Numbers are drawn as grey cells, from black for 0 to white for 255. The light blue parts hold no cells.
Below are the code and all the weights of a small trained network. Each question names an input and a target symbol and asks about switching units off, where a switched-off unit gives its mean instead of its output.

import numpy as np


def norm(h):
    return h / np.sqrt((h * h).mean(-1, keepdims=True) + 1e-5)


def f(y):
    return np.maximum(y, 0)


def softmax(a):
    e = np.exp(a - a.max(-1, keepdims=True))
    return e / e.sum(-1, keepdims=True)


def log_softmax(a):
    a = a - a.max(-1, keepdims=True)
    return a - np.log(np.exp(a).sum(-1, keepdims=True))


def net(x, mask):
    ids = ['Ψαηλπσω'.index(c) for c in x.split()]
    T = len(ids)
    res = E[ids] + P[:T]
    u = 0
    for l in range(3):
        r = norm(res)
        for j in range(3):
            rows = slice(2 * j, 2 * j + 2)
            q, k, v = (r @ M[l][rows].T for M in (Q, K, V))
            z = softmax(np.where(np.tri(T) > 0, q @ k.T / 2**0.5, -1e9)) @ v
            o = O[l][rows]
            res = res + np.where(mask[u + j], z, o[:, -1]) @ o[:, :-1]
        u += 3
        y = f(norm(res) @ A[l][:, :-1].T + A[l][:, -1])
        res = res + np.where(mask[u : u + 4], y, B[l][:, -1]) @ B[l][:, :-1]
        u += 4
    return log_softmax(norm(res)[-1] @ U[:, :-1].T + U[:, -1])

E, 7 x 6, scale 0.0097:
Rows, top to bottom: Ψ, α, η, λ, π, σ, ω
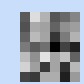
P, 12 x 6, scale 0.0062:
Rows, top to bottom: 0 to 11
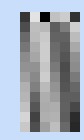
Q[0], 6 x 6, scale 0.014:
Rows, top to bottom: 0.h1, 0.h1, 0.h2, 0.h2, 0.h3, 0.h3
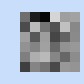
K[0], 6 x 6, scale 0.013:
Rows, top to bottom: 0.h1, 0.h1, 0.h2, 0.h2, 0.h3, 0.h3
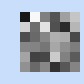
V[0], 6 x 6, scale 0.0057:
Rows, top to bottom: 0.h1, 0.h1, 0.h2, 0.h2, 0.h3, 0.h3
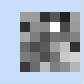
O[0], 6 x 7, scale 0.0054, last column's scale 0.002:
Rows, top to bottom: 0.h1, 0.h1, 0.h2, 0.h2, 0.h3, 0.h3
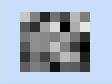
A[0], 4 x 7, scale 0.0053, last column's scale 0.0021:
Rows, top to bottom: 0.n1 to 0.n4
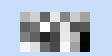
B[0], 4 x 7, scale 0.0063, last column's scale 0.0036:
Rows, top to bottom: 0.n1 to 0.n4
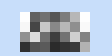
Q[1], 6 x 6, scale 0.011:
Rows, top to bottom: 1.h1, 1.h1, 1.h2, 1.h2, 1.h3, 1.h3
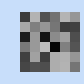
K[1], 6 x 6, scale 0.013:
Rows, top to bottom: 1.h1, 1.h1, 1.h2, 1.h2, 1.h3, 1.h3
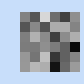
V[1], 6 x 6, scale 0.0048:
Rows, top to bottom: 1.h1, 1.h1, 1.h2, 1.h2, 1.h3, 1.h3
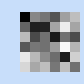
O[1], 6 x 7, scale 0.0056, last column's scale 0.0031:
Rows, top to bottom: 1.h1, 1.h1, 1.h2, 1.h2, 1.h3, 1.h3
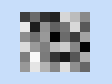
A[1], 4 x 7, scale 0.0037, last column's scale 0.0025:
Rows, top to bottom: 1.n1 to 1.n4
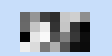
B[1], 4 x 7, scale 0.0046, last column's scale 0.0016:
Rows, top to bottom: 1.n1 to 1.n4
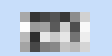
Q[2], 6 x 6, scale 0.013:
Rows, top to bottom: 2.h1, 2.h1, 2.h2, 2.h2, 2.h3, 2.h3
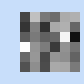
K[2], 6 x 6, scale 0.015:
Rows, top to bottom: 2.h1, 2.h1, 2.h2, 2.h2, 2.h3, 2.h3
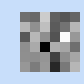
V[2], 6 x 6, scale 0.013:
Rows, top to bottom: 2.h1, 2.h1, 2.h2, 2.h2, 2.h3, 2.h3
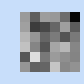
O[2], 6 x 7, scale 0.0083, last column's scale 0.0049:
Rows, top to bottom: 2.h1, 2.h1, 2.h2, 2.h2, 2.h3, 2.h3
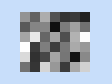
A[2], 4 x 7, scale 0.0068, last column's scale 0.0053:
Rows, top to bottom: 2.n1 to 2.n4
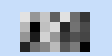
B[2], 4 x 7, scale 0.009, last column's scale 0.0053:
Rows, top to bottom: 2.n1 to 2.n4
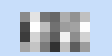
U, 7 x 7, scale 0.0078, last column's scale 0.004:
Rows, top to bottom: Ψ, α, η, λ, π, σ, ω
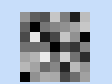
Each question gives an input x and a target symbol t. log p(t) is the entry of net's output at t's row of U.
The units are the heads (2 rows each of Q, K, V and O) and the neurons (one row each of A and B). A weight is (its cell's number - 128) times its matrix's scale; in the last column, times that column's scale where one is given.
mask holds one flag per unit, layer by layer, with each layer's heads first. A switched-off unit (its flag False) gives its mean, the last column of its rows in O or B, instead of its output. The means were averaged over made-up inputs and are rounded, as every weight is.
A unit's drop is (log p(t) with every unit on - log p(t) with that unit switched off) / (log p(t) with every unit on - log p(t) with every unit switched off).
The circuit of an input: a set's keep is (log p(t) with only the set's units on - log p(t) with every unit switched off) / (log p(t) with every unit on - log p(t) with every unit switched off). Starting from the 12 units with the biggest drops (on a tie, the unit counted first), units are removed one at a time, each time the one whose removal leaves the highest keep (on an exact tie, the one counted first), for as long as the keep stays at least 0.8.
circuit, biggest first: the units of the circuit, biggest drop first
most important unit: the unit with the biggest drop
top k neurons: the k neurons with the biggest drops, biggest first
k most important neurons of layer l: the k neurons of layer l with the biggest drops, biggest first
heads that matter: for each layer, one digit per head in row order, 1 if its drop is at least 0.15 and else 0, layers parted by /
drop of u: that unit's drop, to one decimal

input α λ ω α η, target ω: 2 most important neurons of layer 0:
0.n1, 0.n2
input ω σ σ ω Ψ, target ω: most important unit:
2.h2
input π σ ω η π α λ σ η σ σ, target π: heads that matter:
110 / 001 / 100
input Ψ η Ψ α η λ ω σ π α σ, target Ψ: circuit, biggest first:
2.h3, 1.h2
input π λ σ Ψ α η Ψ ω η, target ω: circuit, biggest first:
0.h1, 2.h2
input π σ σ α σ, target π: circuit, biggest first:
0.h1, 1.h3
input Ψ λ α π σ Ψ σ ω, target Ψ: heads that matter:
000 / 000 / 001
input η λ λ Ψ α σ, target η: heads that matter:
000 / 100 / 101
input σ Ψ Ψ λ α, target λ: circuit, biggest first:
0.h1, 0.n4, 1.h2
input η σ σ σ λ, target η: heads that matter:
000 / 000 / 101
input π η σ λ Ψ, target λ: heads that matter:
100 / 010 / 100
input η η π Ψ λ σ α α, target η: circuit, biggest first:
2.h3, 1.h1
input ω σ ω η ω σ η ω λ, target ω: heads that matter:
000 / 000 / 010
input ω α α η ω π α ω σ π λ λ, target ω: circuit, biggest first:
1.h3, 2.h3
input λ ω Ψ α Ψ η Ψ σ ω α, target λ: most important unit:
2.h1
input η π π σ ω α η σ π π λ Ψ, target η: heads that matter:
001 / 000 / 101
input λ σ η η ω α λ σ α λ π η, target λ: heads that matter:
000 / 000 / 100
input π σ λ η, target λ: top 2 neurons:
0.n4, 0.n2
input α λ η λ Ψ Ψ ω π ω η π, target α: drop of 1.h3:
0.3
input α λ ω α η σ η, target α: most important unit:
1.h1
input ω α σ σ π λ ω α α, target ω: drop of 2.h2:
0.2
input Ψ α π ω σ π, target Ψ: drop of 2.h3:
0.7
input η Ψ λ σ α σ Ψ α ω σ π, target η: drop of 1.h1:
0.2
